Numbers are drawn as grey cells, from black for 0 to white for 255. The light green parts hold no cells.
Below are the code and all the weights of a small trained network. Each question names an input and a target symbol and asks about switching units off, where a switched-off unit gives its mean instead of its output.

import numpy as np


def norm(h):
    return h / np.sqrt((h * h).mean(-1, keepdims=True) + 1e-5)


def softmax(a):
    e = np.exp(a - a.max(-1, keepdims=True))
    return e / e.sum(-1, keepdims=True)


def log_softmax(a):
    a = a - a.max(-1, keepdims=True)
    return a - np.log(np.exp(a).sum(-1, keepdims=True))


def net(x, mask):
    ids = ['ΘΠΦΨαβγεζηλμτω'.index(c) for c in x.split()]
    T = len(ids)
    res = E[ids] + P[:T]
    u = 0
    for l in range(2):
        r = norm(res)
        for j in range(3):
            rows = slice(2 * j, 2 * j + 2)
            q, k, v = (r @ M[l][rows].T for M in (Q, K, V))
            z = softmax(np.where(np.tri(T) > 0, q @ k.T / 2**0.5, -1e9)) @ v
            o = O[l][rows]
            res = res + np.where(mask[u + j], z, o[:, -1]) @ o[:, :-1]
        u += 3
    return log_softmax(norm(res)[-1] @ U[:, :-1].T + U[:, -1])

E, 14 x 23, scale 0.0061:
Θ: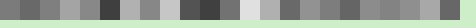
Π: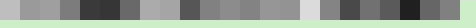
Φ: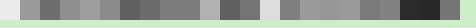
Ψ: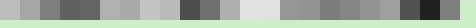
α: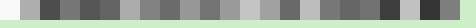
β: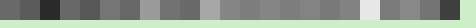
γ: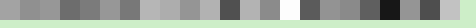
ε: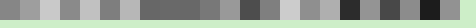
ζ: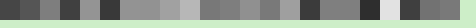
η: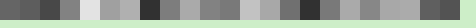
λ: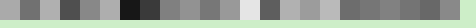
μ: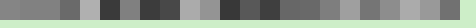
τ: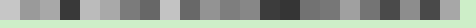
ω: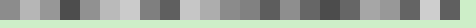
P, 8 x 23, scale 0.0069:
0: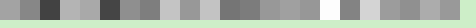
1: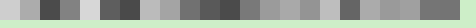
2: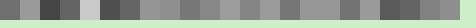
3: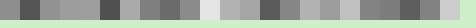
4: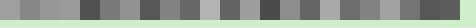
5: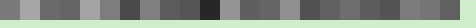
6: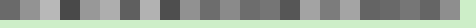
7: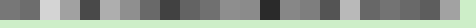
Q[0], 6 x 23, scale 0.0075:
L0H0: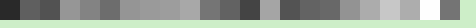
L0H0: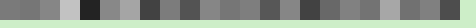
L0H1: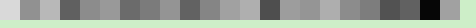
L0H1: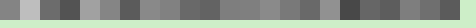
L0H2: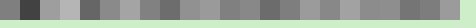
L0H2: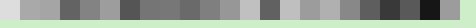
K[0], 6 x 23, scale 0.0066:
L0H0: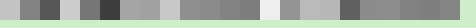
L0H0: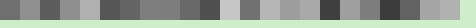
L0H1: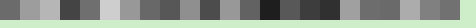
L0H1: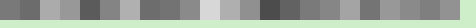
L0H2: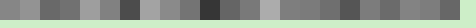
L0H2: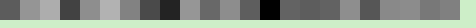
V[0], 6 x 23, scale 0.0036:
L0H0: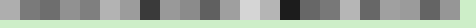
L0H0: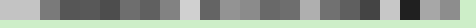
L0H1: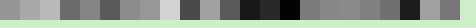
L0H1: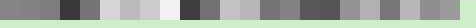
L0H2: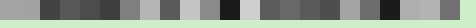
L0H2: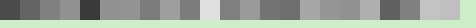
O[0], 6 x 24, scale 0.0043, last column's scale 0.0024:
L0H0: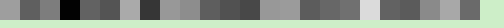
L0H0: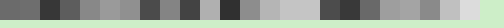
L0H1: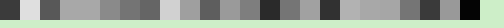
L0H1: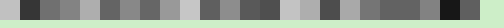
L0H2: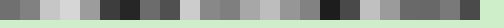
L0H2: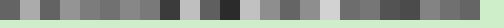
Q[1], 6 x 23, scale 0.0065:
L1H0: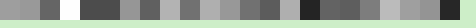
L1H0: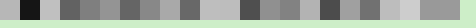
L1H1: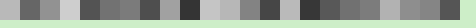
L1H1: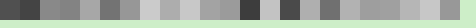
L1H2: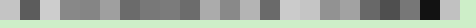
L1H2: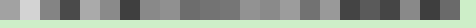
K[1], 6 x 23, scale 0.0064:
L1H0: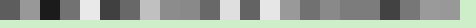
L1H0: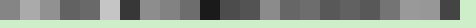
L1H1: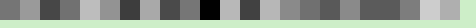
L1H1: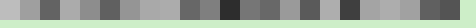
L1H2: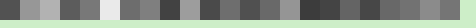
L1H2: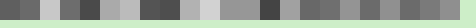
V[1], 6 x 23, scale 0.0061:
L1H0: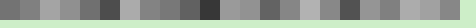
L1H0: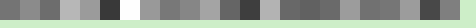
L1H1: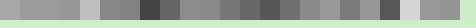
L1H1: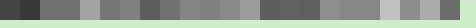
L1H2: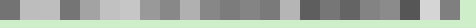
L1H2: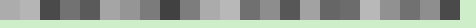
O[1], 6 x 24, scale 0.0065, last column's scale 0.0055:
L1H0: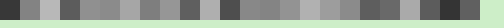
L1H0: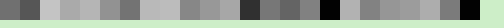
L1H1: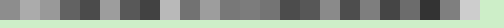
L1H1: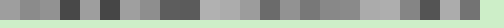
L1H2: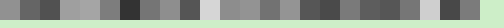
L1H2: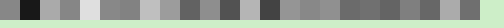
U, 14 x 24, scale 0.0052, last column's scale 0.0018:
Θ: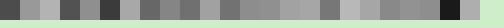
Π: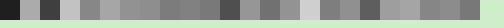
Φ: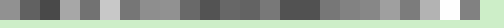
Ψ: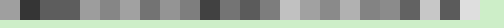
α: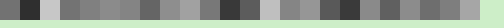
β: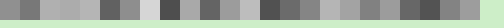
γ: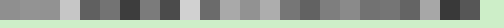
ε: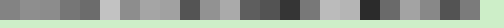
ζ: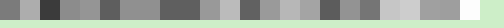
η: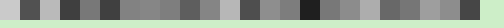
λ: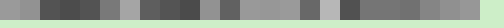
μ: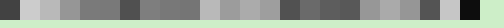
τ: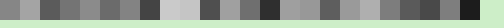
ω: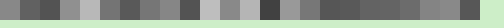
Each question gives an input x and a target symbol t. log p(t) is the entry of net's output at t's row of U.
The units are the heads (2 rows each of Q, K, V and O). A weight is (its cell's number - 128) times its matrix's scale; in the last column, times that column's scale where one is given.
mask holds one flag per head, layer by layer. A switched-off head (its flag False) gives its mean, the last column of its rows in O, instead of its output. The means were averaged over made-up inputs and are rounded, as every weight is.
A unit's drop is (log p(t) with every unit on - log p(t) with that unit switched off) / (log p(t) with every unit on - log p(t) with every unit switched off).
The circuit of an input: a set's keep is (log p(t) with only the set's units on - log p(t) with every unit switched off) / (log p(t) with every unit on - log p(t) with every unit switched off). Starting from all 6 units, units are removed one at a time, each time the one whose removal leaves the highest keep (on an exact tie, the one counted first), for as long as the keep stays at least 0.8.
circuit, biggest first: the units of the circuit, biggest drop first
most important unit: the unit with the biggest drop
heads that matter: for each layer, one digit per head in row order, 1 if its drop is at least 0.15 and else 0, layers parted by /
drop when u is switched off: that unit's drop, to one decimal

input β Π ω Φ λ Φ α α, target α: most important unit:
L0H2
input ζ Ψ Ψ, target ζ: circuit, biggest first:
(L1H1 L1H0)
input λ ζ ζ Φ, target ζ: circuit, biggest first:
(L1H1 L0H2 L1H2)
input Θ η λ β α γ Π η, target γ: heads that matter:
000 / 000
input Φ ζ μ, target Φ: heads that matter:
000 / 100
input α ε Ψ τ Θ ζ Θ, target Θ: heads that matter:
000 / 100
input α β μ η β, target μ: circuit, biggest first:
(L1H0 L0H1 L0H2)
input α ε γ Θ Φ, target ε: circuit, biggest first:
(L0H2 L0H0)
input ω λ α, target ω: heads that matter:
000 / 001
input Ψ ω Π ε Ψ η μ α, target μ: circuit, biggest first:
(L0H1 L0H2)
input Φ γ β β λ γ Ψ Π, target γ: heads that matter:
000 / 000
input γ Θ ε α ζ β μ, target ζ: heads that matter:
000 / 010
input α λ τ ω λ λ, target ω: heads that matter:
001 / 001
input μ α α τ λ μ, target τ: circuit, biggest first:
(L0H1)
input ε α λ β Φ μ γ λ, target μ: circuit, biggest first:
(L0H2 L0H1)
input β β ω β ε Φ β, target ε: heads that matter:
100 / 110
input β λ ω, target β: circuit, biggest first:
(L1H2 L0H0)
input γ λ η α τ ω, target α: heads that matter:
001 / 101
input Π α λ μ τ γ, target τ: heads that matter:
010 / 000
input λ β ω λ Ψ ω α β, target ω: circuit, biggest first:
(L1H2)
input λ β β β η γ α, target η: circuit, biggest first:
(L0H0 L1H0)
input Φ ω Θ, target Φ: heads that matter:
000 / 100
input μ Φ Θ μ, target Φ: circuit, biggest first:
(L1H0 L1H1)
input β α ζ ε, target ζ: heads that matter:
000 / 011
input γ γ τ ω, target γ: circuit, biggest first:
(L1H1 L0H2)
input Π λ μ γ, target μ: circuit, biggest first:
(L0H1 L0H2)
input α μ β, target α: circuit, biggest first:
(L1H0 L1H2 L1H1)
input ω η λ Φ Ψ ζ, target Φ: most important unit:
L1H0
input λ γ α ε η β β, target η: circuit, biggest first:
(L1H0 L0H0)
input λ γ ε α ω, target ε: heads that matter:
100 / 100
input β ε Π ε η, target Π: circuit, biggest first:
(L1H1 L0H0)
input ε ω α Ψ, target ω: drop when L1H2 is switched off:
0.5
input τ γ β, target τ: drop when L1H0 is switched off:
0.1
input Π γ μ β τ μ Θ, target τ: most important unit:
L0H1
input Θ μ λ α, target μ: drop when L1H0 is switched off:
0.1
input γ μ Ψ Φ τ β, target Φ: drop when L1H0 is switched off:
0.6
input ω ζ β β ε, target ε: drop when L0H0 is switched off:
0.3
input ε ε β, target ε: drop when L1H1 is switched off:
0.0
